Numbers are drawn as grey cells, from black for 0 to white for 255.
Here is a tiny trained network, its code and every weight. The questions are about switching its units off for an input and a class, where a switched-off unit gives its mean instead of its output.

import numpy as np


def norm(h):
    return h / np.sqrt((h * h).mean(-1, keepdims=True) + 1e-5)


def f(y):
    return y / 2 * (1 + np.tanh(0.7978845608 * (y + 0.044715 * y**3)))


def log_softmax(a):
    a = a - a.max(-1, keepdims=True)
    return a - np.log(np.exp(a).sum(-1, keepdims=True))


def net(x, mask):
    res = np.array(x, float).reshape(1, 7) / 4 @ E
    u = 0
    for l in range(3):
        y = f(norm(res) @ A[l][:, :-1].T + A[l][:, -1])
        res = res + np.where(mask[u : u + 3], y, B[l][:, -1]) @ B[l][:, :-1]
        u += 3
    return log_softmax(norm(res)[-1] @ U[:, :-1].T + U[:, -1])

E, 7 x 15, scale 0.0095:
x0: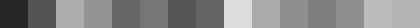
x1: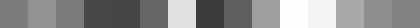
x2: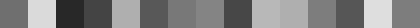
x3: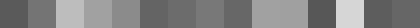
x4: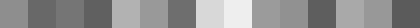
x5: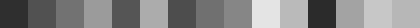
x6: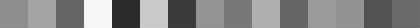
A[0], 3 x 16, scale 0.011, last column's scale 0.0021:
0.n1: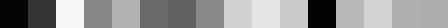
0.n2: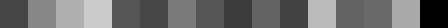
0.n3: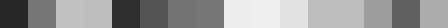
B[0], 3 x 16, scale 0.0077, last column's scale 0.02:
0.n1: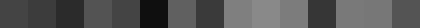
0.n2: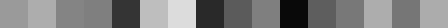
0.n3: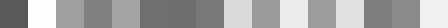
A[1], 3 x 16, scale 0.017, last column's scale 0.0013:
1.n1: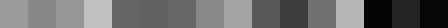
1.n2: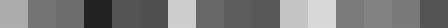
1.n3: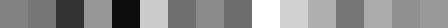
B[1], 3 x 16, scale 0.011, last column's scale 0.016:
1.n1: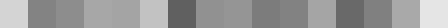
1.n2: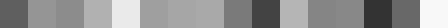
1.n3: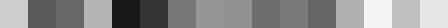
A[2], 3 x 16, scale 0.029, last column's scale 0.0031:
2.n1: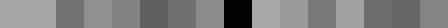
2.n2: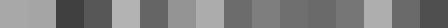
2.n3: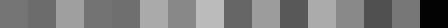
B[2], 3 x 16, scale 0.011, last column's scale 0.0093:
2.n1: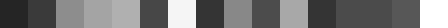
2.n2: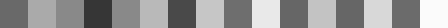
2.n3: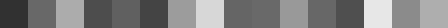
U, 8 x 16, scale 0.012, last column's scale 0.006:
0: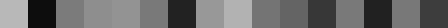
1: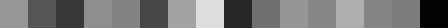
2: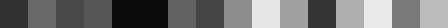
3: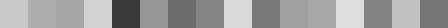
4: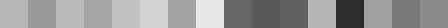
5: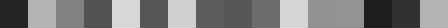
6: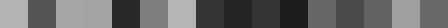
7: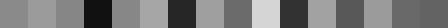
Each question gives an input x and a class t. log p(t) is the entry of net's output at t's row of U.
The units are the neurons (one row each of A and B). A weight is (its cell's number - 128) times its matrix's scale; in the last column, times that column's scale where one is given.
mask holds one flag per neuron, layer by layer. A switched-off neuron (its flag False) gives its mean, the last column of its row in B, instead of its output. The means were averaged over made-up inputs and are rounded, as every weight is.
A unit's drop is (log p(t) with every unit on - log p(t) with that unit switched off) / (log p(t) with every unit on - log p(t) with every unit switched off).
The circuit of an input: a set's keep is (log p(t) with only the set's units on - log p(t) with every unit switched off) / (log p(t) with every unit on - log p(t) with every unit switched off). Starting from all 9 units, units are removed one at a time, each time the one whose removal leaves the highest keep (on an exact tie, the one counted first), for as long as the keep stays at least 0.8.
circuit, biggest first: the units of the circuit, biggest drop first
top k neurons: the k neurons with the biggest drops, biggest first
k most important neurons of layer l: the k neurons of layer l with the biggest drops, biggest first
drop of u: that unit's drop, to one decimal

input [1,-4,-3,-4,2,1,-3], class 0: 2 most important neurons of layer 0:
0.n3, 0.n2
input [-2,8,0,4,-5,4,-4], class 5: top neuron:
1.n2
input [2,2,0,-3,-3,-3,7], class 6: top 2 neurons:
0.n2, 0.n3
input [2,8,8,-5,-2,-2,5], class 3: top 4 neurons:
1.n3, 0.n1, 1.n2, 2.n3
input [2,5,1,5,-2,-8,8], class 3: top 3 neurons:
1.n1, 0.n1, 1.n3
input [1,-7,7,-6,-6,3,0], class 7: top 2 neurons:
2.n2, 0.n1
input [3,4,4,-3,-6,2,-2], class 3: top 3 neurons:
1.n3, 0.n1, 1.n2
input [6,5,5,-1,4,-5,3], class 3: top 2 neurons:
0.n1, 2.n1
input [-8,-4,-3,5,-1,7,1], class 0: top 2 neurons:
1.n1, 0.n2
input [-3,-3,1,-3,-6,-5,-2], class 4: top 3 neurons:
0.n1, 0.n3, 2.n2
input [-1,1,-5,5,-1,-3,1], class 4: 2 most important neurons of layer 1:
1.n3, 1.n1
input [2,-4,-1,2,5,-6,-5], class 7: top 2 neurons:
1.n2, 2.n2
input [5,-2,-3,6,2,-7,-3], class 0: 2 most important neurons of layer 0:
0.n3, 0.n1
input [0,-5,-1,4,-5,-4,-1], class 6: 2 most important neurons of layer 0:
0.n2, 0.n3
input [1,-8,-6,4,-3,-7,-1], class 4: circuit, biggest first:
1.n1
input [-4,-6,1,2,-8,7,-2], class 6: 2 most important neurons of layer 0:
0.n3, 0.n2
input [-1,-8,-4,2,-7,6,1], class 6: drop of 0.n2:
0.3
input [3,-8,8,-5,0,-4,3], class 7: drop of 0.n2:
0.0
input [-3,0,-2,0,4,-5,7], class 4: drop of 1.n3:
0.1
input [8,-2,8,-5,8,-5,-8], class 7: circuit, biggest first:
2.n2
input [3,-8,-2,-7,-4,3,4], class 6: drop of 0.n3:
1.0
